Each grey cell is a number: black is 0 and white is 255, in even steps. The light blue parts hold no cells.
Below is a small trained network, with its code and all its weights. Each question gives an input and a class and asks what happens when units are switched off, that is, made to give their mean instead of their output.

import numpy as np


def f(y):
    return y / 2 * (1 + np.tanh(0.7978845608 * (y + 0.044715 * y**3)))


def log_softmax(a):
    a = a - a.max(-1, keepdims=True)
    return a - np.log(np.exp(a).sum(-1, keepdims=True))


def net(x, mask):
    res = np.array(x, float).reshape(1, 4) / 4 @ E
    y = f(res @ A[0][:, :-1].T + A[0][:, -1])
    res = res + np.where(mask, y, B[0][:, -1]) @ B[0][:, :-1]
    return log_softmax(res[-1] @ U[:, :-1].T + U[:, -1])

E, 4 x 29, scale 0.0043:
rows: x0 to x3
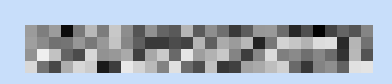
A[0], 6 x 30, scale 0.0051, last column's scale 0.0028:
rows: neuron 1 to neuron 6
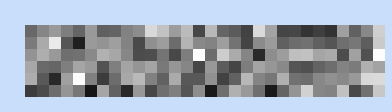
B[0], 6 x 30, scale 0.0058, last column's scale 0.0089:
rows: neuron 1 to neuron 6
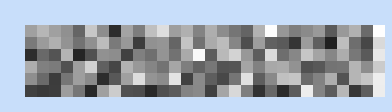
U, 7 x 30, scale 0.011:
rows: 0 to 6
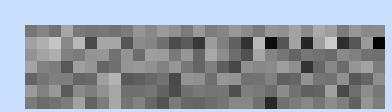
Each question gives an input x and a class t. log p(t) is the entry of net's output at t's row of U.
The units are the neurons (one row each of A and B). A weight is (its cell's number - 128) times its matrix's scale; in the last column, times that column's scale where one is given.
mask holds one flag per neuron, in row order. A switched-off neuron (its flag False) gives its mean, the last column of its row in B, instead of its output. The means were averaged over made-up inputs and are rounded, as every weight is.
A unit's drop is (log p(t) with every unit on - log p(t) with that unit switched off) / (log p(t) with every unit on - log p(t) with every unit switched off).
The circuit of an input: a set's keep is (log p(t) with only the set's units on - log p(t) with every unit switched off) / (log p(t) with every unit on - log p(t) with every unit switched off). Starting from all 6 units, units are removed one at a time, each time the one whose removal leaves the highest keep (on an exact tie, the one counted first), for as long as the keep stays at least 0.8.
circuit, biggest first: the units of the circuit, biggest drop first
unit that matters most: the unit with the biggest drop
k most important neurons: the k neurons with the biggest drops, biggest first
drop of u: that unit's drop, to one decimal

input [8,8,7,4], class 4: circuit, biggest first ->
neuron 3; neuron 5
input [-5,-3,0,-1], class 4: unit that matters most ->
neuron 5
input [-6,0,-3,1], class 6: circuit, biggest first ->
neuron 1; neuron 3
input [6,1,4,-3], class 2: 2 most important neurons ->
neuron 6; neuron 2
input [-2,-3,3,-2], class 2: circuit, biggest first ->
neuron 6; neuron 5
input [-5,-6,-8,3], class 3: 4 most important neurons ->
neuron 5; neuron 3; neuron 4; neuron 2
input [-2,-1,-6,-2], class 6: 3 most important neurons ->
neuron 3; neuron 1; neuron 2
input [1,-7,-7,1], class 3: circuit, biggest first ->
neuron 3; neuron 5
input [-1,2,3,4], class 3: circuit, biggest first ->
neuron 6; neuron 3
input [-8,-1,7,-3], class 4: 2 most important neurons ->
neuron 5; neuron 1
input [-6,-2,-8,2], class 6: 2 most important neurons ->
neuron 6; neuron 1
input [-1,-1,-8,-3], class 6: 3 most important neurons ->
neuron 3; neuron 1; neuron 2
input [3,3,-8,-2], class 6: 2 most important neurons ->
neuron 3; neuron 1
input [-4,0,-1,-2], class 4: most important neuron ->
neuron 5
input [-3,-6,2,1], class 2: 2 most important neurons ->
neuron 5; neuron 1
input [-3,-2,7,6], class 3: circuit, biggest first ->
neuron 3; neuron 6
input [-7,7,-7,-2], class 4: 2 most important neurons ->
neuron 6; neuron 3
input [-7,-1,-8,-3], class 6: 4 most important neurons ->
neuron 3; neuron 1; neuron 2; neuron 5
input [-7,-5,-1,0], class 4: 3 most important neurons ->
neuron 6; neuron 5; neuron 4
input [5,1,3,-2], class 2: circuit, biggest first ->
neuron 6
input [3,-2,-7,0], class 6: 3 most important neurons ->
neuron 6; neuron 1; neuron 3
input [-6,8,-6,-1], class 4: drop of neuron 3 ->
0.3
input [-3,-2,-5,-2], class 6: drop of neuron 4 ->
-0.1
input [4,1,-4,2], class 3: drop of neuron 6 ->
0.1
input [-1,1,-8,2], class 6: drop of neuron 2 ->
0.0
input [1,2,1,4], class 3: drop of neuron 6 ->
0.1
